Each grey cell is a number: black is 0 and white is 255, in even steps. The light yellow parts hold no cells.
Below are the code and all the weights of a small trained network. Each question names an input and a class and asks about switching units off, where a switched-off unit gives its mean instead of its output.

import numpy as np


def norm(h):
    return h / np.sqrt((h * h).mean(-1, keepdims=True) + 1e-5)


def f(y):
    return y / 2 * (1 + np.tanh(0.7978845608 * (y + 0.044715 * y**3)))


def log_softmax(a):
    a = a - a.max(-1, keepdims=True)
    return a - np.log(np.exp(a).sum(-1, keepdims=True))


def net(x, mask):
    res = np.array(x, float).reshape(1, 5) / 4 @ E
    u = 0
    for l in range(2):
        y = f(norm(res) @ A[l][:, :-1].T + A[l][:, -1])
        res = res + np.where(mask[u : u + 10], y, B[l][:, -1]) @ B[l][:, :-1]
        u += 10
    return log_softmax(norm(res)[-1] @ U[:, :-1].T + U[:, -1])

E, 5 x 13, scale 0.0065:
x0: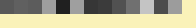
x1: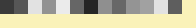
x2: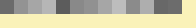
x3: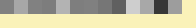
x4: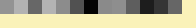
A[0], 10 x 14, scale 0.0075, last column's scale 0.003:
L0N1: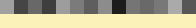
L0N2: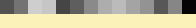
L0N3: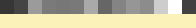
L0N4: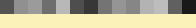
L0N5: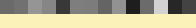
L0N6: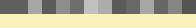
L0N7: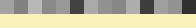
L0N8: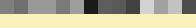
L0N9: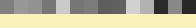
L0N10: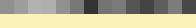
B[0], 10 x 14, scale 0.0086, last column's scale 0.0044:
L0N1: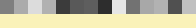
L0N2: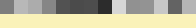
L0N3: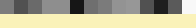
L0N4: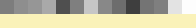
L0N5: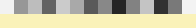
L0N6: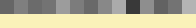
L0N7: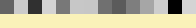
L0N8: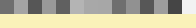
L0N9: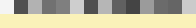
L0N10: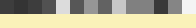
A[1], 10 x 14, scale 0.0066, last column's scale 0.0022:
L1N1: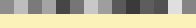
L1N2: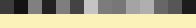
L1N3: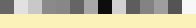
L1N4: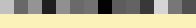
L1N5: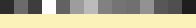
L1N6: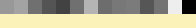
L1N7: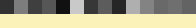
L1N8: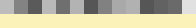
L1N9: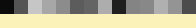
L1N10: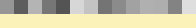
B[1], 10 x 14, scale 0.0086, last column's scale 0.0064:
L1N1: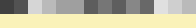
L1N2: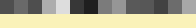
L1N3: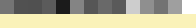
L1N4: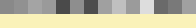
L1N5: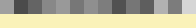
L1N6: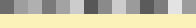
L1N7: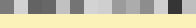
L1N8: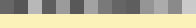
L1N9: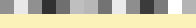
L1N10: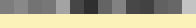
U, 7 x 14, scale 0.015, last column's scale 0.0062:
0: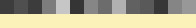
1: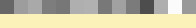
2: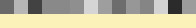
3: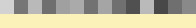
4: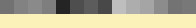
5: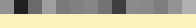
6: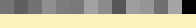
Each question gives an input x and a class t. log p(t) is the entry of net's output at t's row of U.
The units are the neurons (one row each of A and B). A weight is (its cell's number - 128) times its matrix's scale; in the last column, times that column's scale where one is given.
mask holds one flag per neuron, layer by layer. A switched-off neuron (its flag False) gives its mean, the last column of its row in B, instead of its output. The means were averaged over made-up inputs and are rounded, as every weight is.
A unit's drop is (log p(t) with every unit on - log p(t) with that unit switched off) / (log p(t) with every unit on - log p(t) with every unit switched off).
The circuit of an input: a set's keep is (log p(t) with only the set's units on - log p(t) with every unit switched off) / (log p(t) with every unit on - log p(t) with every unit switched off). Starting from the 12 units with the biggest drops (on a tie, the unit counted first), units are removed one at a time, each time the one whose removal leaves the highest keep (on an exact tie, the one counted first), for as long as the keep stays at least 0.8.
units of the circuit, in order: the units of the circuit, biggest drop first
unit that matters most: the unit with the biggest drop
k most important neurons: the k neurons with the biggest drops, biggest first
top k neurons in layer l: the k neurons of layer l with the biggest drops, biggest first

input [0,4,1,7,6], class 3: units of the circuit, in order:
(L0N9)
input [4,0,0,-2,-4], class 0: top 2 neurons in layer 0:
(L0N3, L0N7)
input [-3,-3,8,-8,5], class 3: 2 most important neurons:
(L0N5, L0N1)
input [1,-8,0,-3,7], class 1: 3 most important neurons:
(L0N3, L1N1, L1N6)
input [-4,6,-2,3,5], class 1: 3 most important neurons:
(L0N4, L0N3, L1N9)
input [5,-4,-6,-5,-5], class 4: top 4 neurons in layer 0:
(L0N1, L0N10, L0N7, L0N9)
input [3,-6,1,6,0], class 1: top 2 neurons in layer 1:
(L1N1, L1N6)
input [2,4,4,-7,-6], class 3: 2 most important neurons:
(L0N5, L0N10)
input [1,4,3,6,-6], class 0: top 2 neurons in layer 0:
(L0N3, L0N5)
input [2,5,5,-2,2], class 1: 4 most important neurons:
(L0N4, L0N1, L1N9, L0N7)
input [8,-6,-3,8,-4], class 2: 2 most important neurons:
(L1N7, L0N4)
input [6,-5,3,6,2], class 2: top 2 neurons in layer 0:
(L0N4, L0N5)
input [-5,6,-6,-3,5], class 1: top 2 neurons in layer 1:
(L1N9, L1N2)
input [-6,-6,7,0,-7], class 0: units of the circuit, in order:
(L1N10)
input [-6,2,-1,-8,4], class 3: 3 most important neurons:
(L0N5, L0N8, L1N7)
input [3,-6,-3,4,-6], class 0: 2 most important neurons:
(L1N2, L0N4)
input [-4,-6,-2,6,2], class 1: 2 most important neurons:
(L0N5, L1N1)
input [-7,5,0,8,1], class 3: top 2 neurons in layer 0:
(L0N9, L0N8)
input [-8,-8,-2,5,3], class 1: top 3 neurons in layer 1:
(L1N1, L1N7, L1N6)
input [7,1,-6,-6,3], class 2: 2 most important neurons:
(L0N8, L1N7)
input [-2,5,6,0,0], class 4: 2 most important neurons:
(L0N2, L1N3)
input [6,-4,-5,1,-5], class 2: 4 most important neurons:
(L1N7, L0N10, L0N4, L0N8)
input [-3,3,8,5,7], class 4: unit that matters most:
L0N2
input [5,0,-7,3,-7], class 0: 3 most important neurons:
(L0N3, L1N2, L0N2)
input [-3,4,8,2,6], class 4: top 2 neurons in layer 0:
(L0N2, L0N3)
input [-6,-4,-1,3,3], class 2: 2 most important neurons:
(L0N7, L0N4)
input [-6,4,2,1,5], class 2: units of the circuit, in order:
(L0N7)
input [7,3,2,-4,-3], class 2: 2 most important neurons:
(L0N8, L1N7)
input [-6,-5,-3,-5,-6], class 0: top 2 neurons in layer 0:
(L0N4, L0N8)
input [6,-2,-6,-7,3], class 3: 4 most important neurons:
(L0N5, L0N7, L1N4, L0N1)
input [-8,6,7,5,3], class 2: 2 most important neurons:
(L0N7, L0N1)
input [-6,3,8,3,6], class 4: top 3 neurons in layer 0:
(L0N2, L0N8, L0N3)
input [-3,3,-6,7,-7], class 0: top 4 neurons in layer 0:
(L0N3, L0N5, L0N2, L0N6)
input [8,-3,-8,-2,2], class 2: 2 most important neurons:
(L1N7, L0N8)
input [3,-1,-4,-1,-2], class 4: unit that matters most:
L0N1
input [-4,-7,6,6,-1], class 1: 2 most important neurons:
(L0N5, L1N1)
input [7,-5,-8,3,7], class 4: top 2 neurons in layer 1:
(L1N2, L1N10)
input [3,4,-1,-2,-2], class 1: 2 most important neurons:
(L0N4, L1N9)
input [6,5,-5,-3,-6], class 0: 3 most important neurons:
(L0N3, L1N2, L0N7)
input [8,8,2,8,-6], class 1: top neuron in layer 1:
(L1N9)
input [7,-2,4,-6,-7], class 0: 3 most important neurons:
(L0N3, L1N2, L0N7)
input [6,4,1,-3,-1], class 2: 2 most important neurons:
(L0N8, L1N7)
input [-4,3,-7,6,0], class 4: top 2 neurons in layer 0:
(L0N1, L0N5)
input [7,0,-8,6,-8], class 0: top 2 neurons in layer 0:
(L0N3, L0N7)
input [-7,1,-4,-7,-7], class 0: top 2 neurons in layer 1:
(L1N2, L1N7)
